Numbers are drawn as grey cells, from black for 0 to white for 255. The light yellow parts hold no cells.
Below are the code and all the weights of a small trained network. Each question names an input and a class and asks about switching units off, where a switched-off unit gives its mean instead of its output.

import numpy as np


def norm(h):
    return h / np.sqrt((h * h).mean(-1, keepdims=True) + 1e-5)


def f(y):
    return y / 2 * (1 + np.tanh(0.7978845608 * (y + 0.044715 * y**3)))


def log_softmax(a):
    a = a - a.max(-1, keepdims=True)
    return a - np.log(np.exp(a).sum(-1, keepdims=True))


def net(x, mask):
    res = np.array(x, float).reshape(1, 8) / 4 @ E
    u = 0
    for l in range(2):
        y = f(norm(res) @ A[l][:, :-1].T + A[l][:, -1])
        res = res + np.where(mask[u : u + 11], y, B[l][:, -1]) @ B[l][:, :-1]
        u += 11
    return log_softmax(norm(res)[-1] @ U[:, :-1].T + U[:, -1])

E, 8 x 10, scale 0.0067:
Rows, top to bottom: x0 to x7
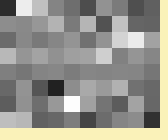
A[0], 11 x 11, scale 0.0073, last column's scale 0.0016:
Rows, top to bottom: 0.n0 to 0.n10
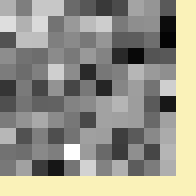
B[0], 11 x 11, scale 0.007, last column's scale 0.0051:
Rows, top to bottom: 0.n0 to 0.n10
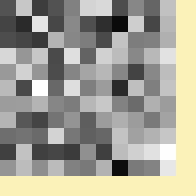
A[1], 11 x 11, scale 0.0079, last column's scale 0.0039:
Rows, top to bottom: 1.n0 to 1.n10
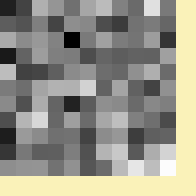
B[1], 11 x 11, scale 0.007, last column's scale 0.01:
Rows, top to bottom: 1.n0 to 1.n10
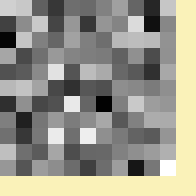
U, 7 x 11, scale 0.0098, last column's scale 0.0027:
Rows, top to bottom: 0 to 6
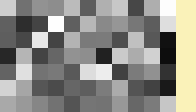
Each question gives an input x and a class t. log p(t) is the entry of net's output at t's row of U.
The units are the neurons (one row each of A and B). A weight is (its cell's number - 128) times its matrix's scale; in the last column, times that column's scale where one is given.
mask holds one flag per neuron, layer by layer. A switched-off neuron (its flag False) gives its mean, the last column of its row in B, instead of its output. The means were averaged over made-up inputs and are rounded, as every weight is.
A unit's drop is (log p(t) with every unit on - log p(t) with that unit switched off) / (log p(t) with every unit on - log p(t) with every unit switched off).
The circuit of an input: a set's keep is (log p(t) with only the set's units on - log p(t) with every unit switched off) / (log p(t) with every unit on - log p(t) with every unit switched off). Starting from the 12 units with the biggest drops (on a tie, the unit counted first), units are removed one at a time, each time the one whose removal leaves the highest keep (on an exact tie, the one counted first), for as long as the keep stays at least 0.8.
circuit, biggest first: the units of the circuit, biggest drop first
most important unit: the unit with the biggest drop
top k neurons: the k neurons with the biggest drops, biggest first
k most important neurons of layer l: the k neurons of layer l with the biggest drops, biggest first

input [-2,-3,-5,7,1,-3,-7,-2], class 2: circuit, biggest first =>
0.n1
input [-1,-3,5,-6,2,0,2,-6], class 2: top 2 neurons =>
0.n5, 0.n8
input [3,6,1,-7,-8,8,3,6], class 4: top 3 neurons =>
0.n10, 0.n1, 1.n10
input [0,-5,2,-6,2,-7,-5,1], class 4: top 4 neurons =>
0.n0, 0.n4, 0.n1, 1.n10
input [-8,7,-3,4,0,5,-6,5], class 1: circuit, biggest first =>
1.n4, 1.n0
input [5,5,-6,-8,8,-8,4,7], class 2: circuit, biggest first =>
0.n5, 1.n10
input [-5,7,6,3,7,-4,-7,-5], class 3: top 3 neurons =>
1.n2, 1.n6, 0.n3
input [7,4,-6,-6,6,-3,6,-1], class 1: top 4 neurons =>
1.n8, 0.n2, 0.n1, 1.n7
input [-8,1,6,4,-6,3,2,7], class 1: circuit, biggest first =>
1.n4, 0.n3
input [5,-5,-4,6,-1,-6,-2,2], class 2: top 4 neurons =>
0.n1, 0.n9, 1.n10, 1.n4
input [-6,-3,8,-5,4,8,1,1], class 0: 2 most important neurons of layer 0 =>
0.n6, 0.n0
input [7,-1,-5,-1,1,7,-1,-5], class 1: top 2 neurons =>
1.n8, 0.n2
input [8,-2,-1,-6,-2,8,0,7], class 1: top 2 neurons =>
1.n8, 0.n2
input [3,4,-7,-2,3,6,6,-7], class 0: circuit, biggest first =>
0.n3
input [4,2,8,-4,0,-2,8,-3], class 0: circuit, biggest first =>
1.n10, 0.n5, 0.n1
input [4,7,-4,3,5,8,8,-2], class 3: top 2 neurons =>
0.n9, 0.n2
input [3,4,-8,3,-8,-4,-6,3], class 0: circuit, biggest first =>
0.n3, 1.n0
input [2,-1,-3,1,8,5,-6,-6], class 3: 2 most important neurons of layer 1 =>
1.n2, 1.n6
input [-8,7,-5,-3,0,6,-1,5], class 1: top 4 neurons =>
1.n4, 1.n0, 0.n4, 0.n8
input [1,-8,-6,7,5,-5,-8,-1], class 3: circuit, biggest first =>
1.n6, 1.n2
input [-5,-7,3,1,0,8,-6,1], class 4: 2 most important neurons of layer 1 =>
1.n4, 1.n2
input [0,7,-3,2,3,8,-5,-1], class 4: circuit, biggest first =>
0.n10
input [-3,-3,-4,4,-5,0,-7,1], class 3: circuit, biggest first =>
1.n6, 1.n2
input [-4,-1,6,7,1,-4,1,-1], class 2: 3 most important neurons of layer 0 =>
0.n1, 0.n3, 0.n8
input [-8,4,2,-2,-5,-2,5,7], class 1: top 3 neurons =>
1.n4, 1.n0, 0.n3
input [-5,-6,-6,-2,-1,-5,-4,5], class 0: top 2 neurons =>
0.n3, 0.n8
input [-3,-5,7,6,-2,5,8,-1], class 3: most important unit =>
0.n9
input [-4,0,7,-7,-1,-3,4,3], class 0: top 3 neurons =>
1.n10, 0.n1, 0.n4
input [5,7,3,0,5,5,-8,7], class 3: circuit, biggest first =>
1.n2, 1.n6, 1.n0
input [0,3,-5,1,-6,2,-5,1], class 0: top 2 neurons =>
0.n3, 0.n9
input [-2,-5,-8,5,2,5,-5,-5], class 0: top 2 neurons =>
0.n3, 0.n8
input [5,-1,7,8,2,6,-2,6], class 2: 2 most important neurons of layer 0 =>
0.n1, 0.n9
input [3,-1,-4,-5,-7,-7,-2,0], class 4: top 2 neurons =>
0.n0, 1.n10
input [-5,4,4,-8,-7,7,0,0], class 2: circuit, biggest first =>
0.n5
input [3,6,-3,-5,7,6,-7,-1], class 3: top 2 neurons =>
1.n6, 1.n2
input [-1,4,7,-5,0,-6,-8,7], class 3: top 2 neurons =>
1.n2, 0.n3
